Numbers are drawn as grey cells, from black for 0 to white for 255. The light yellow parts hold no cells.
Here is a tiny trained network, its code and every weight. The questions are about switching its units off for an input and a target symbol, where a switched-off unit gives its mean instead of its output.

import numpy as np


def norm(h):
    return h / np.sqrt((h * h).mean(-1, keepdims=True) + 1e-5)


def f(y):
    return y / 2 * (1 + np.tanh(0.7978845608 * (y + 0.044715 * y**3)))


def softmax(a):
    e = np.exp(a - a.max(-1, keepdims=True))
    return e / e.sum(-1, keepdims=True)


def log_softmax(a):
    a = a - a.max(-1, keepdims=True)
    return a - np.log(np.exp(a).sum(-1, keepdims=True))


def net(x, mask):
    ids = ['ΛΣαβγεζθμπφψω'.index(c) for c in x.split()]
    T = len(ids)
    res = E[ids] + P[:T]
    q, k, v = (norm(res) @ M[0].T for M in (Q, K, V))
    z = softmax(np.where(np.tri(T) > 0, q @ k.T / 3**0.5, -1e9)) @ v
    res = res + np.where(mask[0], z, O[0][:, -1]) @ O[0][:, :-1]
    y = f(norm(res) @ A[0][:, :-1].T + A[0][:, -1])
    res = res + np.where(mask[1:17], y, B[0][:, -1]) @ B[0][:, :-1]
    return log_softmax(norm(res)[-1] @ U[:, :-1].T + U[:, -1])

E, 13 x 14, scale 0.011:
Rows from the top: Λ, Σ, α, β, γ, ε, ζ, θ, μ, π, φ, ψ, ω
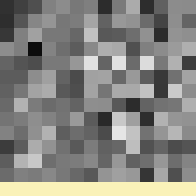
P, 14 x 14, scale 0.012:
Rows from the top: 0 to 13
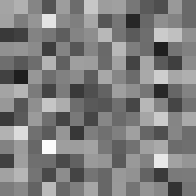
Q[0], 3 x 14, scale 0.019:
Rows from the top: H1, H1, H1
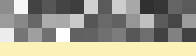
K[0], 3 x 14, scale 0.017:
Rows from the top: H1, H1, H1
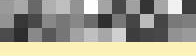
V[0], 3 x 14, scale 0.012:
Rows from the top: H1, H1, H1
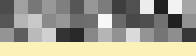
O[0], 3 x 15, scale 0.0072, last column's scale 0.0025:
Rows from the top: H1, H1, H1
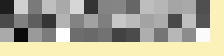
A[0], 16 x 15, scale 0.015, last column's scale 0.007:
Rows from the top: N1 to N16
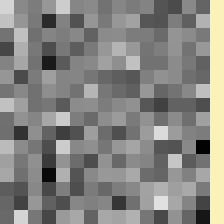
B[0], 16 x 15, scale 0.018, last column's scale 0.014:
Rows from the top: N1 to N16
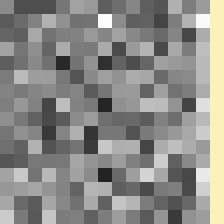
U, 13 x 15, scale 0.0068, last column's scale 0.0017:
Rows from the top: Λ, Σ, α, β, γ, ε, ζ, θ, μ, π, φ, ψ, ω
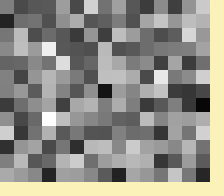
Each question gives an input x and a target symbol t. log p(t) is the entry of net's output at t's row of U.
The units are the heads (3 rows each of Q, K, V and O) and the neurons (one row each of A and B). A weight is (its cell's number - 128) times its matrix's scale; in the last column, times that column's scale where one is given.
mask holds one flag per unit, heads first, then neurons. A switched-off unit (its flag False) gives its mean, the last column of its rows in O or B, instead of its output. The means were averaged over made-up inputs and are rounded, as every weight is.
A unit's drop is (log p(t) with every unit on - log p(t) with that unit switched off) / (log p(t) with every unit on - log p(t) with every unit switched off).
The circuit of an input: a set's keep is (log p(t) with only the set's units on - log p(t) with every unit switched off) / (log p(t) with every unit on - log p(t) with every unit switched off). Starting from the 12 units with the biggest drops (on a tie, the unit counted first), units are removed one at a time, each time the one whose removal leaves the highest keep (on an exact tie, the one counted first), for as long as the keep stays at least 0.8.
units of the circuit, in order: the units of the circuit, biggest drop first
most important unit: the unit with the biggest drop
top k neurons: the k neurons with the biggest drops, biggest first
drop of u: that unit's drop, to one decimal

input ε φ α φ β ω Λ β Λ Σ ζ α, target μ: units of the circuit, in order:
(H1)
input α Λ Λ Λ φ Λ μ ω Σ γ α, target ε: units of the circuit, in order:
(N11; H1; N7)
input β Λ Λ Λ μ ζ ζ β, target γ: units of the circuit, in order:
(H1; N2; N8)
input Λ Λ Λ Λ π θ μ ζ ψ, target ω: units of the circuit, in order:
(H1; N4; N2)
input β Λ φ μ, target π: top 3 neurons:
(N16; N4; N13)
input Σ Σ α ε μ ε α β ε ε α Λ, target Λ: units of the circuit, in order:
(H1; N15; N14; N9)
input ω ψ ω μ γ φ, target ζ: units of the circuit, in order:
(H1; N13)
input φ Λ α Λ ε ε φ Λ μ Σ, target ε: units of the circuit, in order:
(N11; N12)
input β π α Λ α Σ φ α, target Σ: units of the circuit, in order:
(H1; N9)
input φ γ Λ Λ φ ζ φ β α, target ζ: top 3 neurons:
(N13; N15; N2)
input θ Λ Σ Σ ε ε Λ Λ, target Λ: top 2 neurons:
(N13; N9)
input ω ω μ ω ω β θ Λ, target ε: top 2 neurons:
(N11; N2)
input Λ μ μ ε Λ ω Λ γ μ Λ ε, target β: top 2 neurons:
(N8; N13)
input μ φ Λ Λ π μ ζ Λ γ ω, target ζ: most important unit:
N8
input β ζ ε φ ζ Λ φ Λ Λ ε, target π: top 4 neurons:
(N16; N4; N13; N5)
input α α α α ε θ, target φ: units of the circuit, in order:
(H1; N13; N10)
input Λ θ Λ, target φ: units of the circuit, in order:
(H1; N4; N13)
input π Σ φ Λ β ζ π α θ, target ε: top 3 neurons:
(N12; N13; N15)
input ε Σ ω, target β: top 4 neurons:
(N2; N13; N8; N14)
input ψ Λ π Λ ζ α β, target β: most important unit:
H1
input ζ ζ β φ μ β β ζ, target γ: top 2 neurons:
(N2; N8)
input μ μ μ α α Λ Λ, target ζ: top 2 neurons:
(N8; N13)
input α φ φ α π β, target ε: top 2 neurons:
(N12; N13)
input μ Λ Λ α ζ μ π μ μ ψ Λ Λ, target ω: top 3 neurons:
(N4; N2; N10)
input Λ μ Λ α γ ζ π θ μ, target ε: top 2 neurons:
(N12; N13)
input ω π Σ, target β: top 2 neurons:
(N2; N13)
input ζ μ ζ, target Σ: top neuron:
(N10)
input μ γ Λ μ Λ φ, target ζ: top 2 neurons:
(N13; N15)
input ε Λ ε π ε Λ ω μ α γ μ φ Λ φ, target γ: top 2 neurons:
(N2; N8)
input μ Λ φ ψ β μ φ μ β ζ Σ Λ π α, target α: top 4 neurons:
(N9; N13; N2; N8)
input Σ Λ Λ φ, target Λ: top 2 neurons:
(N9; N13)
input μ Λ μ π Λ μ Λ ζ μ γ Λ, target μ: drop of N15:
0.1
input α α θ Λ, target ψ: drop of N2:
0.3
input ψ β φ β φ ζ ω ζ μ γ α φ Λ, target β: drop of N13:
0.2
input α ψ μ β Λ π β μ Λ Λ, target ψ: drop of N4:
0.4
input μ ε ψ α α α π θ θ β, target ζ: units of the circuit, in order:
(N13)
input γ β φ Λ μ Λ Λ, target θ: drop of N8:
0.3
